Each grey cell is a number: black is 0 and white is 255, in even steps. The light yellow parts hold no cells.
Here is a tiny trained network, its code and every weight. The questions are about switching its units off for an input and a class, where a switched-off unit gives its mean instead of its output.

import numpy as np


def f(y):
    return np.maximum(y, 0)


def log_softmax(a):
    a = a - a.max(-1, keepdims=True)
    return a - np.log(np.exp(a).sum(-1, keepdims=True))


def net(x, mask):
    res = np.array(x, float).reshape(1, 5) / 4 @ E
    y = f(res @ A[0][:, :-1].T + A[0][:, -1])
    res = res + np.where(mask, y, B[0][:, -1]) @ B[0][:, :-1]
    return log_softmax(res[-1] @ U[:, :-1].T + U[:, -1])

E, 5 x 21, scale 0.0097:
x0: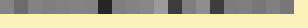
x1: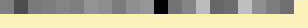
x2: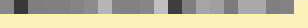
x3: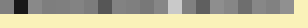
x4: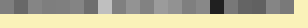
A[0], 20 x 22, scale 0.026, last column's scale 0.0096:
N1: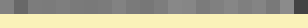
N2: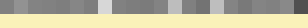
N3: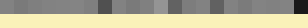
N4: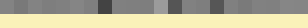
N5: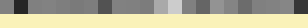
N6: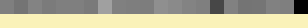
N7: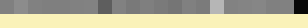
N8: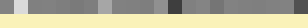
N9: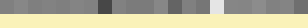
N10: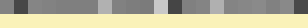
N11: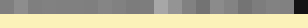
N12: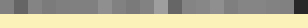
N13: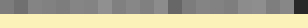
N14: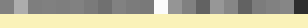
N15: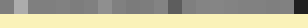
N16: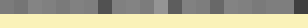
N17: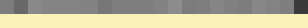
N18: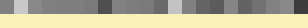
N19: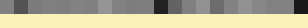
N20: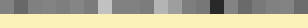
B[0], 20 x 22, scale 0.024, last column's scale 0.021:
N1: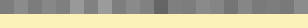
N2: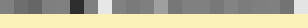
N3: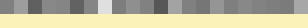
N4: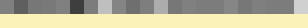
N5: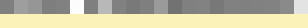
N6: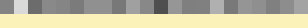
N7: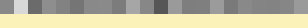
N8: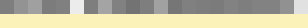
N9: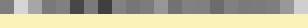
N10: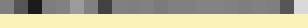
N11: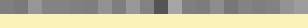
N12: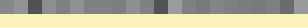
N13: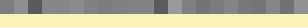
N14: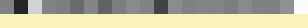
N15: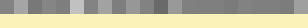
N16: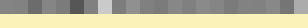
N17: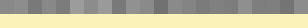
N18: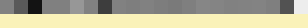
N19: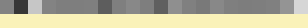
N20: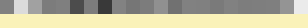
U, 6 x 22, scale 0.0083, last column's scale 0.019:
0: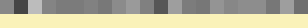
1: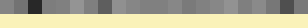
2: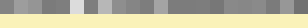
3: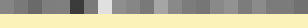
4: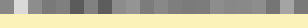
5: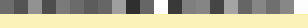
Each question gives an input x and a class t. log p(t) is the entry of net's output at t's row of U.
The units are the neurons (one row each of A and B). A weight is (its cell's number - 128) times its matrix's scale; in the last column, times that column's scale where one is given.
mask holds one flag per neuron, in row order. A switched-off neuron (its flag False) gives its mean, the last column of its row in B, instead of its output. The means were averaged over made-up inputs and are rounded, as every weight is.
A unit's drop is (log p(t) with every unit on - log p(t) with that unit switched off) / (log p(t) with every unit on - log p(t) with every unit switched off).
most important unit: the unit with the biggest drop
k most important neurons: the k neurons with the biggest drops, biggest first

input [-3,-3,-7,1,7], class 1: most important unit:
N18
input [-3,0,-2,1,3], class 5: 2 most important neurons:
N3, N16
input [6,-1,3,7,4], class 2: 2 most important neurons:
N5, N2
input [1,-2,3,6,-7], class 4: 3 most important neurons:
N9, N8, N7
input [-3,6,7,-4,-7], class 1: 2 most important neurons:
N10, N14
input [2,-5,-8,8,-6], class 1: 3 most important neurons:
N18, N8, N15
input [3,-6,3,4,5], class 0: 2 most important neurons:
N14, N9
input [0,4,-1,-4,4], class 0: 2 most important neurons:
N5, N19
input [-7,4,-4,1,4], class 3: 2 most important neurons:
N2, N14
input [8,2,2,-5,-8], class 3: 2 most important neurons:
N4, N20
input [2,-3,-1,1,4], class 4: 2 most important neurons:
N20, N19
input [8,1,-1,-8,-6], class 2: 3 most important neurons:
N8, N2, N15
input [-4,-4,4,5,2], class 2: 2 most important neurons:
N5, N18
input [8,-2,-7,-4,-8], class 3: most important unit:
N4
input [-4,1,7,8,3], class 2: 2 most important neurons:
N5, N18
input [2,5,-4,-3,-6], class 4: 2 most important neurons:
N14, N9
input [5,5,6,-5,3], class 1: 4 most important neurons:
N14, N10, N5, N2
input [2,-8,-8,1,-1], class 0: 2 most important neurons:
N14, N10
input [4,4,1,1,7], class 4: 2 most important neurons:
N20, N14
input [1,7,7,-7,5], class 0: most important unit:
N19
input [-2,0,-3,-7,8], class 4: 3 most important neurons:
N20, N5, N6
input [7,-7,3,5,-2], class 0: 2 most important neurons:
N14, N2
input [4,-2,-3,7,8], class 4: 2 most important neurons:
N20, N8
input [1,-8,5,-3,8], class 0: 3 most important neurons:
N14, N9, N11
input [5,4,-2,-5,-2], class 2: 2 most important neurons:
N14, N2
